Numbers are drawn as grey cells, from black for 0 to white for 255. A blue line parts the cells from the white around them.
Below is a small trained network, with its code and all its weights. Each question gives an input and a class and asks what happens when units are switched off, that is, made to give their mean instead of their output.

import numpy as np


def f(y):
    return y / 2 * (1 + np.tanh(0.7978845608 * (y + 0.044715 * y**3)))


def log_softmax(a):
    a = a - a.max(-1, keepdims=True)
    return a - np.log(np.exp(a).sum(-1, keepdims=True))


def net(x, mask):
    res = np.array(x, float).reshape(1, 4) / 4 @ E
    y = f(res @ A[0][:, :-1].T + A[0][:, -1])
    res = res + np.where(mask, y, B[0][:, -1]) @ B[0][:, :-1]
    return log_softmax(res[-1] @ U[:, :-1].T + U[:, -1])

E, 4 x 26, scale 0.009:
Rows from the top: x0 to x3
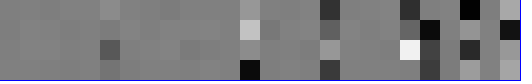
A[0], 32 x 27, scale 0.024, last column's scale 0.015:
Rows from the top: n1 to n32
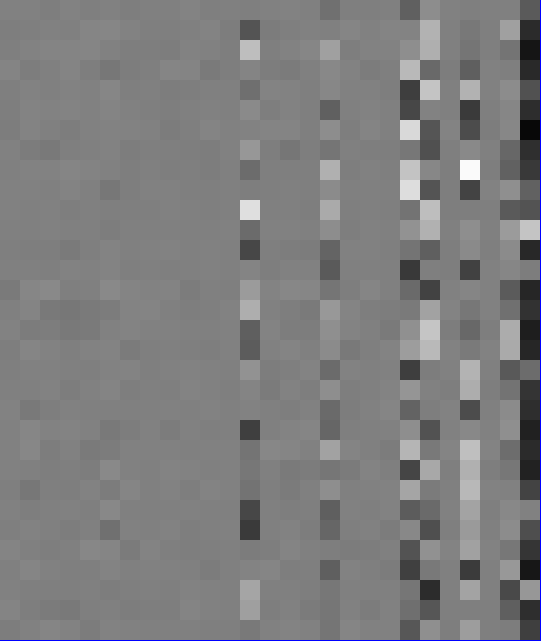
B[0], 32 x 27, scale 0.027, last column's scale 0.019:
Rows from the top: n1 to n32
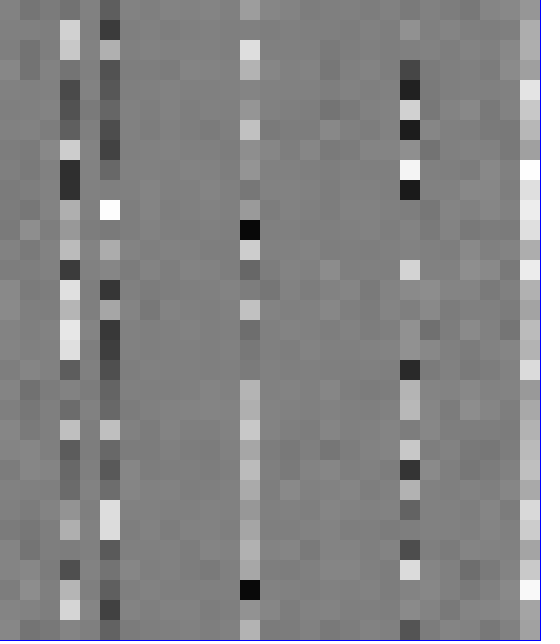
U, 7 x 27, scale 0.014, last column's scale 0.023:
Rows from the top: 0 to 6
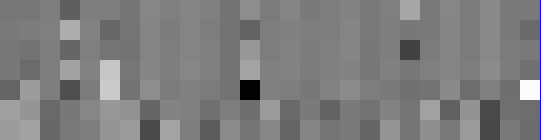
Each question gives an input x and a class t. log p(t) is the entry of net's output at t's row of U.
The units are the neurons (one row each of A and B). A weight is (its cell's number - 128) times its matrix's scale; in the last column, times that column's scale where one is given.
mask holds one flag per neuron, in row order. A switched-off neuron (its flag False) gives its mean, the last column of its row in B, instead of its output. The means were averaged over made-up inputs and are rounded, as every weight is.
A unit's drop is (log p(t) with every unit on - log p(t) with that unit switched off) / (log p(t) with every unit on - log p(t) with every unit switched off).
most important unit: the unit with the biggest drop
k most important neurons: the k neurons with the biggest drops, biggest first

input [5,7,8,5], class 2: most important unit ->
n10
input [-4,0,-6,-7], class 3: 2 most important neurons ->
(n11; n3)
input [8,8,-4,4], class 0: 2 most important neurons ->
(n14; n29)
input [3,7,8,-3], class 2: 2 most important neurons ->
(n10; n7)
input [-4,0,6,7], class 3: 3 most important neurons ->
(n27; n22; n5)
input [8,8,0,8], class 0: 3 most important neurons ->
(n14; n29; n6)
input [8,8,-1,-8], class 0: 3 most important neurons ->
(n14; n6; n29)
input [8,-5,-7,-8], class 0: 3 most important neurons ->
(n14; n6; n29)
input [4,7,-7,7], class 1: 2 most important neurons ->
(n30; n15)
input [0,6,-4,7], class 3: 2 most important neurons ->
(n26; n27)
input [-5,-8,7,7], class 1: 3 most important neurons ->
(n18; n17; n12)
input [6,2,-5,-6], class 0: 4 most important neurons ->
(n14; n6; n29; n26)
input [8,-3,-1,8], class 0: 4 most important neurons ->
(n14; n29; n6; n11)
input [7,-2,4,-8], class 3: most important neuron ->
(n11)
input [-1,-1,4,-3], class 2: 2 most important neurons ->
(n30; n14)
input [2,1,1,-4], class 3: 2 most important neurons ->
(n12; n30)
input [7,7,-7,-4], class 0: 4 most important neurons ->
(n14; n6; n29; n12)
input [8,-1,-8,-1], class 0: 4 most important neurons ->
(n14; n29; n6; n10)
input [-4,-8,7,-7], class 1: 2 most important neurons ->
(n17; n18)
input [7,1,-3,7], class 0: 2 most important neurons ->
(n14; n29)
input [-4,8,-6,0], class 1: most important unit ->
n30
